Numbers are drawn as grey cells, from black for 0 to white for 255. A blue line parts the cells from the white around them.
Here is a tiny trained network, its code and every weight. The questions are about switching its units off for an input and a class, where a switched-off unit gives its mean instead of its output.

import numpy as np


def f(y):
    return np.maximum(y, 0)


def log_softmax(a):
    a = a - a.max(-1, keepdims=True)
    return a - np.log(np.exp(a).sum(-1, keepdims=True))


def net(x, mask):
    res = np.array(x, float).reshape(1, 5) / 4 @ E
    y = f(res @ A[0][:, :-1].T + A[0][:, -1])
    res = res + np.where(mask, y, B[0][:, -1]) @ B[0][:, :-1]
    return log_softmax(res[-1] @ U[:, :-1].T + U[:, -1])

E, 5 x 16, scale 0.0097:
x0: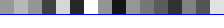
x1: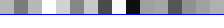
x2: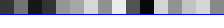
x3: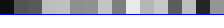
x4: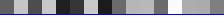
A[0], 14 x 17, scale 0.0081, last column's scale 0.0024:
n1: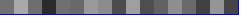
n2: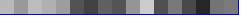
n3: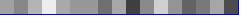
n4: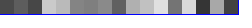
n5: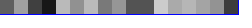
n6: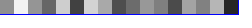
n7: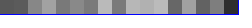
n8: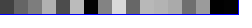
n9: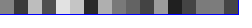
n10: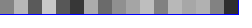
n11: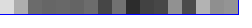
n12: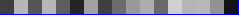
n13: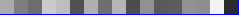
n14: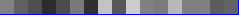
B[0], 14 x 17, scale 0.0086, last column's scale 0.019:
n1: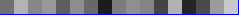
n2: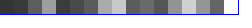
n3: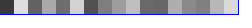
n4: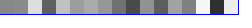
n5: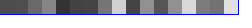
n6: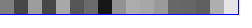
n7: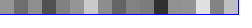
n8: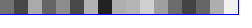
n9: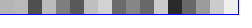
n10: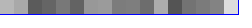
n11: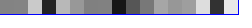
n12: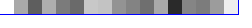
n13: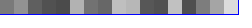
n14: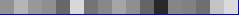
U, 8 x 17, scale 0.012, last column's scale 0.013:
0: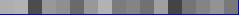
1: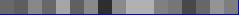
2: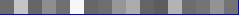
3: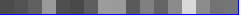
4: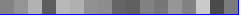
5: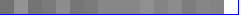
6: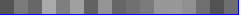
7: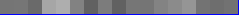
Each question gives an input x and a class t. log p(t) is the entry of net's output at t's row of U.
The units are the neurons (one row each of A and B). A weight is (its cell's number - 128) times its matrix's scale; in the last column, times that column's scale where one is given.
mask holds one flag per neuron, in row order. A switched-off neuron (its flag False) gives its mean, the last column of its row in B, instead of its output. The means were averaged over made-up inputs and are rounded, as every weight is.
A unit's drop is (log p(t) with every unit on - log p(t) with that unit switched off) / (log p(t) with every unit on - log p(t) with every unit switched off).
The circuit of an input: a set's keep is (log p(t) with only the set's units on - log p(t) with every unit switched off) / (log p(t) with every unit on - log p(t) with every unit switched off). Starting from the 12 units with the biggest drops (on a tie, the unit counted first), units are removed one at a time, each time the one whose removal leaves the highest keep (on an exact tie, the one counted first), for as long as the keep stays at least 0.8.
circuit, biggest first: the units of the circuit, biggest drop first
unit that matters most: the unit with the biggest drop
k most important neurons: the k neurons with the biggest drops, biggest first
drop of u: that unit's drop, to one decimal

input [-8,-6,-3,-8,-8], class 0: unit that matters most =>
n9
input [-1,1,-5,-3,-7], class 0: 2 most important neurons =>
n9; n5
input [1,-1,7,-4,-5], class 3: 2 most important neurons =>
n5; n12
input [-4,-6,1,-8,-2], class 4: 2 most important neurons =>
n11; n3
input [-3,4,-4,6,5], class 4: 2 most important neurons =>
n4; n9
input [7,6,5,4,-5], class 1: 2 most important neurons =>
n6; n2
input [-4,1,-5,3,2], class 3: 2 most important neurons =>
n2; n6
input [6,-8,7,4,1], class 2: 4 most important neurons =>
n1; n14; n2; n8
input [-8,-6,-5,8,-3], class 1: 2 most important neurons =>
n8; n11
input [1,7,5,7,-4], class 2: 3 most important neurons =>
n3; n13; n11
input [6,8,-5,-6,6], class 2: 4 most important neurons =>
n13; n3; n8; n9
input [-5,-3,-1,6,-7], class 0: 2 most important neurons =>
n9; n11
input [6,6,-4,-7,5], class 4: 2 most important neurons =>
n11; n8
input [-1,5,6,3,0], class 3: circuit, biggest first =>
n5
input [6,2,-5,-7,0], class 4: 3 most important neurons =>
n11; n8; n5
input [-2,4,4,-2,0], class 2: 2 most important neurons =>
n2; n3
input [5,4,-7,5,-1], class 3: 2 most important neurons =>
n2; n8
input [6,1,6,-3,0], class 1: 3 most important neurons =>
n6; n2; n1
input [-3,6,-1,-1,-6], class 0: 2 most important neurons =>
n9; n14
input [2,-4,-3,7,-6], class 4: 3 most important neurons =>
n4; n12; n7
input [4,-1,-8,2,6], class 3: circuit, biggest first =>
n2
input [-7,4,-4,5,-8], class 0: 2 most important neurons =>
n9; n6
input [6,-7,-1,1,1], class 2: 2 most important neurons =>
n14; n8
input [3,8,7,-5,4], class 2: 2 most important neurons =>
n13; n3
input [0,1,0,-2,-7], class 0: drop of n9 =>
0.2
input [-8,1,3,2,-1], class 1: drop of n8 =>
0.9
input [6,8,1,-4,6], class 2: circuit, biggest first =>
n13
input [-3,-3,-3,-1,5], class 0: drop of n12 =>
0.2
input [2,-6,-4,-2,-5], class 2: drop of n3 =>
0.0
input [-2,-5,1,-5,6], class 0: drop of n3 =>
0.1
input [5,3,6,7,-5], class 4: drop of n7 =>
0.2
